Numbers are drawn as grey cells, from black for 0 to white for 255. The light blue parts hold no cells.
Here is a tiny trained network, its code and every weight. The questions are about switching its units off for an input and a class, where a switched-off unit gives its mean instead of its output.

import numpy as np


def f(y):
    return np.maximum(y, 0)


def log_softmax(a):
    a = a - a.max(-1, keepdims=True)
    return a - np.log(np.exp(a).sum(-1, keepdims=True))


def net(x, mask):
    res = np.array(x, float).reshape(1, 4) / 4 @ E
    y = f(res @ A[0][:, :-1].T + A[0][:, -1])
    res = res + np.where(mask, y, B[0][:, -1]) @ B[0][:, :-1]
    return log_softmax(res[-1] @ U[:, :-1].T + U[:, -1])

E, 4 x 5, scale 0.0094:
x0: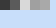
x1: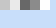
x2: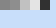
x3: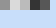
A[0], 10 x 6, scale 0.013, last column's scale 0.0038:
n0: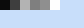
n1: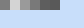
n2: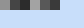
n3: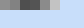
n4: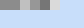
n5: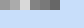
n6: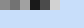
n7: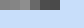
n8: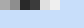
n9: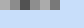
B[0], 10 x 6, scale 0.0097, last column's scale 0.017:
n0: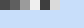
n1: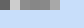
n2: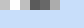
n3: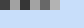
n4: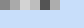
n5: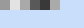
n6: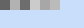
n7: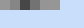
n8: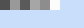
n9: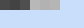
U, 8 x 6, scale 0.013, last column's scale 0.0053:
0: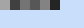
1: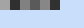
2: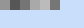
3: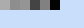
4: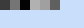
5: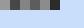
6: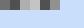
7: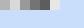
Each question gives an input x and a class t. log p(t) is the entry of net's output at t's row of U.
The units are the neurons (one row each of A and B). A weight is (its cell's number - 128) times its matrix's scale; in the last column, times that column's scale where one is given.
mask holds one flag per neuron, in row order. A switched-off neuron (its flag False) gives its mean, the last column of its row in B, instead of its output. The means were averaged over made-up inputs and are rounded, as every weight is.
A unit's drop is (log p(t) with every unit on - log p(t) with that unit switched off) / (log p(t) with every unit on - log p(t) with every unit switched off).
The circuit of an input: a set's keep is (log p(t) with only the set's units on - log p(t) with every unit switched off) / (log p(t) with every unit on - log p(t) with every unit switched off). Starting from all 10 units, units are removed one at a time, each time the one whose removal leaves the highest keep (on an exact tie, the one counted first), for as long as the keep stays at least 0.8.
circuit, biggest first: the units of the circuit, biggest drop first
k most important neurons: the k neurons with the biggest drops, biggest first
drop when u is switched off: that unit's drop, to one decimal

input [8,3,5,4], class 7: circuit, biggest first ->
[n5]
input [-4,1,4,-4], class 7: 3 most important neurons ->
[n2, n0, n8]
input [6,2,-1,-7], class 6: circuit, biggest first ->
[n0, n8]
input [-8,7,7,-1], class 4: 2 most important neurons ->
[n9, n2]
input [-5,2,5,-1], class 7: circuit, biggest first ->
[n0, n8]
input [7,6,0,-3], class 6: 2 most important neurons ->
[n3, n6]
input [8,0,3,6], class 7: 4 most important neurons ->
[n5, n9, n1, n8]
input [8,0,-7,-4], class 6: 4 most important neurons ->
[n0, n9, n6, n3]
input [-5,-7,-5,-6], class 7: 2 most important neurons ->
[n2, n9]
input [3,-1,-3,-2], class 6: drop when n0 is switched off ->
0.3
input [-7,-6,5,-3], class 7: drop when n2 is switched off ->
0.3
